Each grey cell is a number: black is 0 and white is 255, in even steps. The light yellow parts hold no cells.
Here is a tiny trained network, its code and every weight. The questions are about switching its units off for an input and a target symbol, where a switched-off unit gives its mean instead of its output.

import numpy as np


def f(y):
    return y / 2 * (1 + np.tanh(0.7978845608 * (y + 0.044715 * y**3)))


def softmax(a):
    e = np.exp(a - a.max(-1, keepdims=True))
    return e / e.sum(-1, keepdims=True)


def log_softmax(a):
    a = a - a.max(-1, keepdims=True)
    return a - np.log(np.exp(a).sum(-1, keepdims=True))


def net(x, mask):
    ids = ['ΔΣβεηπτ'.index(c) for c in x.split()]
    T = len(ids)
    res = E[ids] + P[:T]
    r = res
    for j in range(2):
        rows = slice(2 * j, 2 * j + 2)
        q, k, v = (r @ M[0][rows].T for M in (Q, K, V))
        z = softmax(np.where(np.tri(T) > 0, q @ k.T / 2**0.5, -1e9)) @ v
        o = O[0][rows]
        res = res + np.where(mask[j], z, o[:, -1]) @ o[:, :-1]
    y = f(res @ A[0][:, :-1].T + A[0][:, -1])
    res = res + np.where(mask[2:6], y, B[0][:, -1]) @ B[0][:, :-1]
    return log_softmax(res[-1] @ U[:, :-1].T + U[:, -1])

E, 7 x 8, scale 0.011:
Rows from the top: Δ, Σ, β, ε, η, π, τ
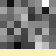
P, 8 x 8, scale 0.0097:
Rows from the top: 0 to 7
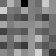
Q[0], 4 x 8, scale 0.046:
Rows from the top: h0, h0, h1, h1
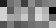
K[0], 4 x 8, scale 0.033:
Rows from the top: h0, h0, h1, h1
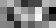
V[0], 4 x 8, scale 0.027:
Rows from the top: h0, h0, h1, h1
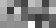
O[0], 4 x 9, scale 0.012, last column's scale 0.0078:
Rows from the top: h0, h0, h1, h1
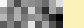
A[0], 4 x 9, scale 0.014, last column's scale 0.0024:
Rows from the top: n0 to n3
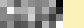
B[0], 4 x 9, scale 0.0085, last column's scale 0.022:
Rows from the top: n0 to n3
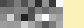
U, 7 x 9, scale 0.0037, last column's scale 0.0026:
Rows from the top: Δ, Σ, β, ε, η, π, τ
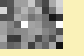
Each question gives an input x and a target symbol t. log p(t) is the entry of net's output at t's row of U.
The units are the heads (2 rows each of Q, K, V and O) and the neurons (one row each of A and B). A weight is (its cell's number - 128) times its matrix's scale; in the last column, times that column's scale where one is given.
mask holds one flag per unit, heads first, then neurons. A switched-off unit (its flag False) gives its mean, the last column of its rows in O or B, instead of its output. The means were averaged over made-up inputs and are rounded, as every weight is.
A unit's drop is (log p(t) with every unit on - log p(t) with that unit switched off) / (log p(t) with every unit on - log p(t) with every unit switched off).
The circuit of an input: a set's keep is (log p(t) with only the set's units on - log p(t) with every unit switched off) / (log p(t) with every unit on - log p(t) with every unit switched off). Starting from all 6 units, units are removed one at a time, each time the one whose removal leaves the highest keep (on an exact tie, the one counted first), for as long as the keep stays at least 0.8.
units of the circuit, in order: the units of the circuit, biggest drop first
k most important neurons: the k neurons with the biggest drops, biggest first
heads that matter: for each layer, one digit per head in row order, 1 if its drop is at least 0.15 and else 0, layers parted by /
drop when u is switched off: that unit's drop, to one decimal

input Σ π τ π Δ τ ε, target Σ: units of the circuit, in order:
h1, h0
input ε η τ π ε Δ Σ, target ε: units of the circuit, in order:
h0, n3, h1, n0
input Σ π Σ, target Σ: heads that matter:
01
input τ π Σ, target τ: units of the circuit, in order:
h1
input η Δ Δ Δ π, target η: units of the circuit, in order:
h1, n2
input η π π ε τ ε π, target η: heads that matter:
01
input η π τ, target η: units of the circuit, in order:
h1, n2, h0
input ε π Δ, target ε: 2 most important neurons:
n3, n0
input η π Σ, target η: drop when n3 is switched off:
0.0
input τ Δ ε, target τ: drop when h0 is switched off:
0.1
